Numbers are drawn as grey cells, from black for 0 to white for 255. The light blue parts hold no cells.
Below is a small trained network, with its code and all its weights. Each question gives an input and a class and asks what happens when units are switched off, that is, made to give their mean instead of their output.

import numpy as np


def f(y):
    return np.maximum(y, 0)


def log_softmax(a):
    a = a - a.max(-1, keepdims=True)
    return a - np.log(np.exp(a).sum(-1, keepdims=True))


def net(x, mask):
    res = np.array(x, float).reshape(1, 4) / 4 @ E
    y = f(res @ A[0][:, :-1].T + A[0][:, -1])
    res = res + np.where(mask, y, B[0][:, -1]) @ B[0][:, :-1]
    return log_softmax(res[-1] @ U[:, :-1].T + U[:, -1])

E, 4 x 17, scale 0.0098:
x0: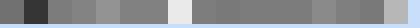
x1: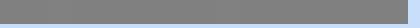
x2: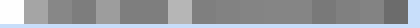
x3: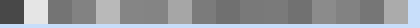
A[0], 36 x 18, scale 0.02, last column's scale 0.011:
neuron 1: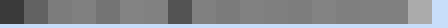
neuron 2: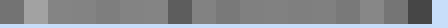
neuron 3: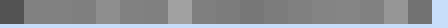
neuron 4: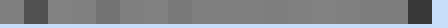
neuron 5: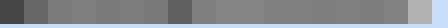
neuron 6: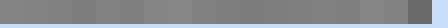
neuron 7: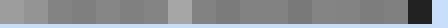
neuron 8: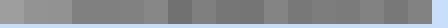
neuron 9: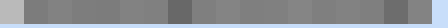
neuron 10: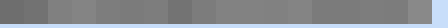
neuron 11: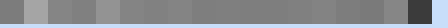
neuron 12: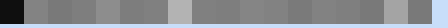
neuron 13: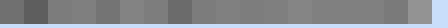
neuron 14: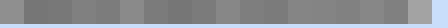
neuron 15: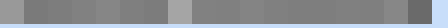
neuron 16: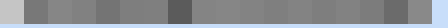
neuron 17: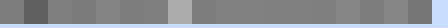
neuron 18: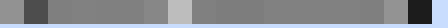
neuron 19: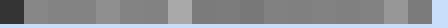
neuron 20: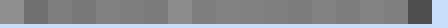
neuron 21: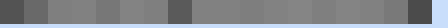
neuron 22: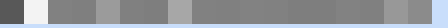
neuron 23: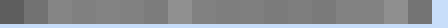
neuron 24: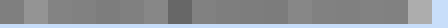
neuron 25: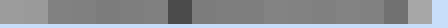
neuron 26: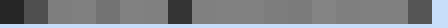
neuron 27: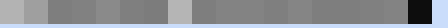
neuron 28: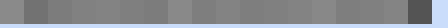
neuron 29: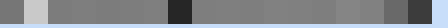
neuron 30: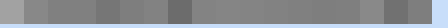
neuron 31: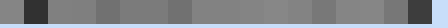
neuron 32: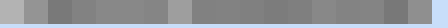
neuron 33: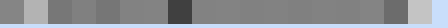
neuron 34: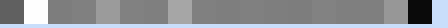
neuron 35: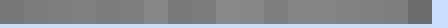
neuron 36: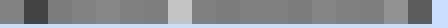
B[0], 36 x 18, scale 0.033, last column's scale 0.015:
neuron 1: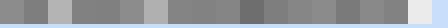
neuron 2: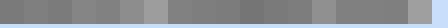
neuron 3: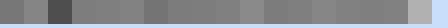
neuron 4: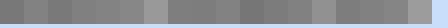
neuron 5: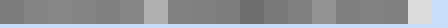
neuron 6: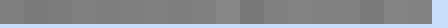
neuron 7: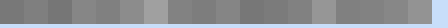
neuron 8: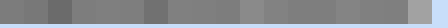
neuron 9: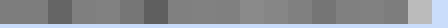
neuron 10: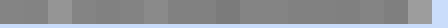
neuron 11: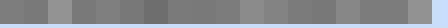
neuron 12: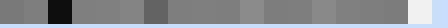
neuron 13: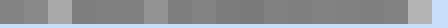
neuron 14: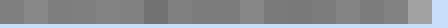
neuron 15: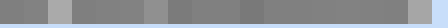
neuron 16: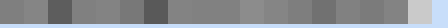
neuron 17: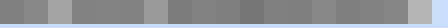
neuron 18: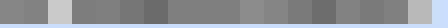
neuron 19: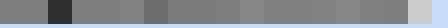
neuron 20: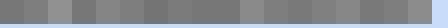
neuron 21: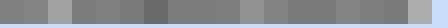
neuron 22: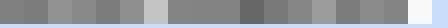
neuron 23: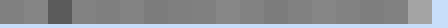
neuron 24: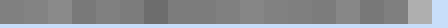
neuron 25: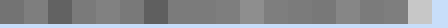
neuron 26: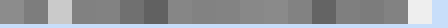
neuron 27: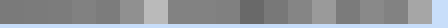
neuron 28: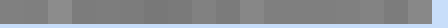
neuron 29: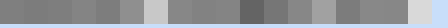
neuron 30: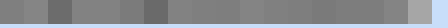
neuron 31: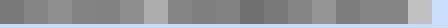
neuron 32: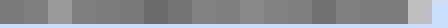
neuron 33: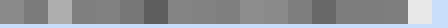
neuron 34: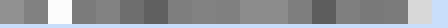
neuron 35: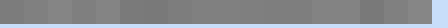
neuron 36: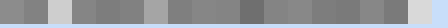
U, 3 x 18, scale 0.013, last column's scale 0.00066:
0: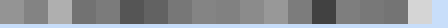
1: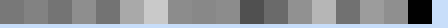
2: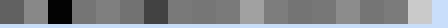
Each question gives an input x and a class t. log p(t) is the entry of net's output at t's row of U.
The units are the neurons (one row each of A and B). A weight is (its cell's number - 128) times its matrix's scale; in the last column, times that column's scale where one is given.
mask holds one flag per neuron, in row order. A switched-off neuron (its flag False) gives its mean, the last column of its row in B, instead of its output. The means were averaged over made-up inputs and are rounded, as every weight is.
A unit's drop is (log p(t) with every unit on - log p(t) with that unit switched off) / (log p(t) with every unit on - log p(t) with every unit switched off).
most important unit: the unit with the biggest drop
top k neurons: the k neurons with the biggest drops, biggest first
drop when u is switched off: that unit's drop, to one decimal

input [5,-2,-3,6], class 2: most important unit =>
neuron 12
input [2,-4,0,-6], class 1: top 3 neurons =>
[neuron 34; neuron 26; neuron 33]
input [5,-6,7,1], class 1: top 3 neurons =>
[neuron 27; neuron 34; neuron 26]
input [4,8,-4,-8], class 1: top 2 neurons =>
[neuron 31; neuron 34]
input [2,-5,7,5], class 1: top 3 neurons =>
[neuron 22; neuron 27; neuron 26]
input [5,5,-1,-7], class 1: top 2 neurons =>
[neuron 31; neuron 34]
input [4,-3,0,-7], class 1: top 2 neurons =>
[neuron 34; neuron 31]
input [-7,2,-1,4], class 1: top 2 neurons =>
[neuron 29; neuron 22]
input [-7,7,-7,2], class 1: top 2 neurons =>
[neuron 29; neuron 5]
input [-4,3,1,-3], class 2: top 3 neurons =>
[neuron 34; neuron 26; neuron 36]
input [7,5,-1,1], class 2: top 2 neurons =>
[neuron 12; neuron 22]
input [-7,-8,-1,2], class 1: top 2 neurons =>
[neuron 29; neuron 2]
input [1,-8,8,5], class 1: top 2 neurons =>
[neuron 22; neuron 27]
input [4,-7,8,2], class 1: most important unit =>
neuron 27
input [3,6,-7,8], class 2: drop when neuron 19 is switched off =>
0.2
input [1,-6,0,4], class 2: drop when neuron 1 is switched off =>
0.3
